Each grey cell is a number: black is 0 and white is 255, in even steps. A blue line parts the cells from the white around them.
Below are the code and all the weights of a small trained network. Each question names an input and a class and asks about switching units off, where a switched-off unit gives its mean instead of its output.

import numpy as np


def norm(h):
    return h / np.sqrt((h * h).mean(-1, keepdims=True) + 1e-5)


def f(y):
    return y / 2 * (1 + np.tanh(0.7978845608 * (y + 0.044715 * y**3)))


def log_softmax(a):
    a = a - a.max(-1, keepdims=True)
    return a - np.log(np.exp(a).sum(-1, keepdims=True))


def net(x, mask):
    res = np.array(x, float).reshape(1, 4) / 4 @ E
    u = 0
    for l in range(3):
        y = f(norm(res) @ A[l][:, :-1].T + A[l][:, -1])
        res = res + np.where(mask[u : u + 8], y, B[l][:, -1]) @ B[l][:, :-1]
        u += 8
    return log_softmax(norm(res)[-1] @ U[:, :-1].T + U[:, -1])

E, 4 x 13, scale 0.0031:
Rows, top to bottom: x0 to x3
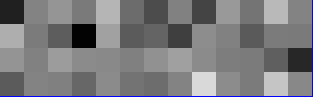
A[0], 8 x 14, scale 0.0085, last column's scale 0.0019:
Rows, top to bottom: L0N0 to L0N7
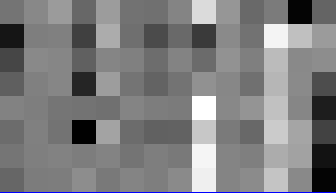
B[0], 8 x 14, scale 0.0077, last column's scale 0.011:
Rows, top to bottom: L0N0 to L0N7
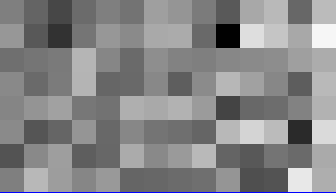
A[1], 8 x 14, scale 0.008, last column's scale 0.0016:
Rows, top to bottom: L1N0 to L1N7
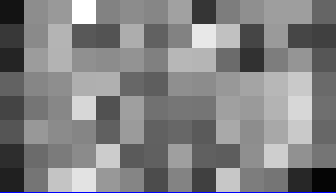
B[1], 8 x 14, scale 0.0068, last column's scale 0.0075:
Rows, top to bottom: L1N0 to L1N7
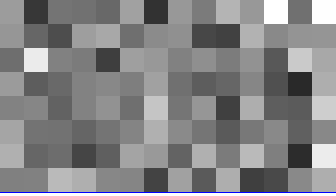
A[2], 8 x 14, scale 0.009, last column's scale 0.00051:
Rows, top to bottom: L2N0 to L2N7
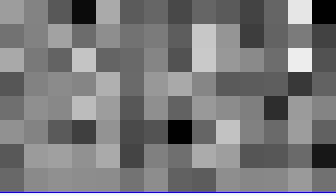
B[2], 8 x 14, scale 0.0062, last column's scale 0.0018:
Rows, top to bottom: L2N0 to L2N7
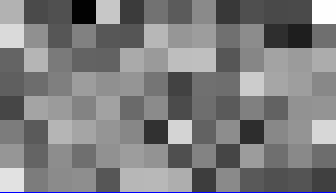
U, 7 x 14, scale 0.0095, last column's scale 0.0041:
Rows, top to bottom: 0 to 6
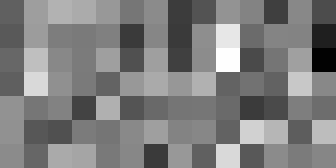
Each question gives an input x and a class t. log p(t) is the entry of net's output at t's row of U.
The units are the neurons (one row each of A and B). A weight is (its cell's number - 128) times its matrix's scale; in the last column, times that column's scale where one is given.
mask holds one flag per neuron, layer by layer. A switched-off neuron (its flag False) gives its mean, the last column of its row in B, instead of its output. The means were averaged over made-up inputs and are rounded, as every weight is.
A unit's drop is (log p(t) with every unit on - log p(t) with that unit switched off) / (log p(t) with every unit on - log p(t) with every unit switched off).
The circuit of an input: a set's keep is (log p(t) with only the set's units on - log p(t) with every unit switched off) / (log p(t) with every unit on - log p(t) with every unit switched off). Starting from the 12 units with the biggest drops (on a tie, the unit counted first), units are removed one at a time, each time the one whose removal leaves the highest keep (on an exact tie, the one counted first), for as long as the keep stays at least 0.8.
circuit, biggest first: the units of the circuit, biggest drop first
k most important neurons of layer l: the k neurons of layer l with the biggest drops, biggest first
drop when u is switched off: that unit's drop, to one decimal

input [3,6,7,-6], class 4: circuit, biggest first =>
L0N1; L0N5
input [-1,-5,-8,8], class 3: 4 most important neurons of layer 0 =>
L0N4; L0N6; L0N7; L0N0
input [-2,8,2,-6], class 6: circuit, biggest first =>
L0N1; L2N5; L0N4
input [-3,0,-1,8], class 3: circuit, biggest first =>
L0N7
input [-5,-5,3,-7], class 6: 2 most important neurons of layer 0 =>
L0N1; L0N0
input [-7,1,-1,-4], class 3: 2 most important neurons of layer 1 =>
L1N0; L1N6
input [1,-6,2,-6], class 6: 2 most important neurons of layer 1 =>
L1N7; L1N0
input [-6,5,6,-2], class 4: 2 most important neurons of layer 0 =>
L0N5; L0N3
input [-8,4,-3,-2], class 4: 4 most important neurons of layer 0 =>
L0N5; L0N3; L0N1; L0N2
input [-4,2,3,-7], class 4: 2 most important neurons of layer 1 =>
L1N0; L1N4
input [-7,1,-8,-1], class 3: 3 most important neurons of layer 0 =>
L0N5; L0N1; L0N0
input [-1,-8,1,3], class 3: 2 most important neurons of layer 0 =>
L0N5; L0N1
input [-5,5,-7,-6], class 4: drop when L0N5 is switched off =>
0.3
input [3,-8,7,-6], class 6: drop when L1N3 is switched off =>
0.0
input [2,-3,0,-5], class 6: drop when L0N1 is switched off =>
1.0
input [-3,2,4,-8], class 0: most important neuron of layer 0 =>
L0N1
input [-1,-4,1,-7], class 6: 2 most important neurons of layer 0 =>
L0N1; L0N0
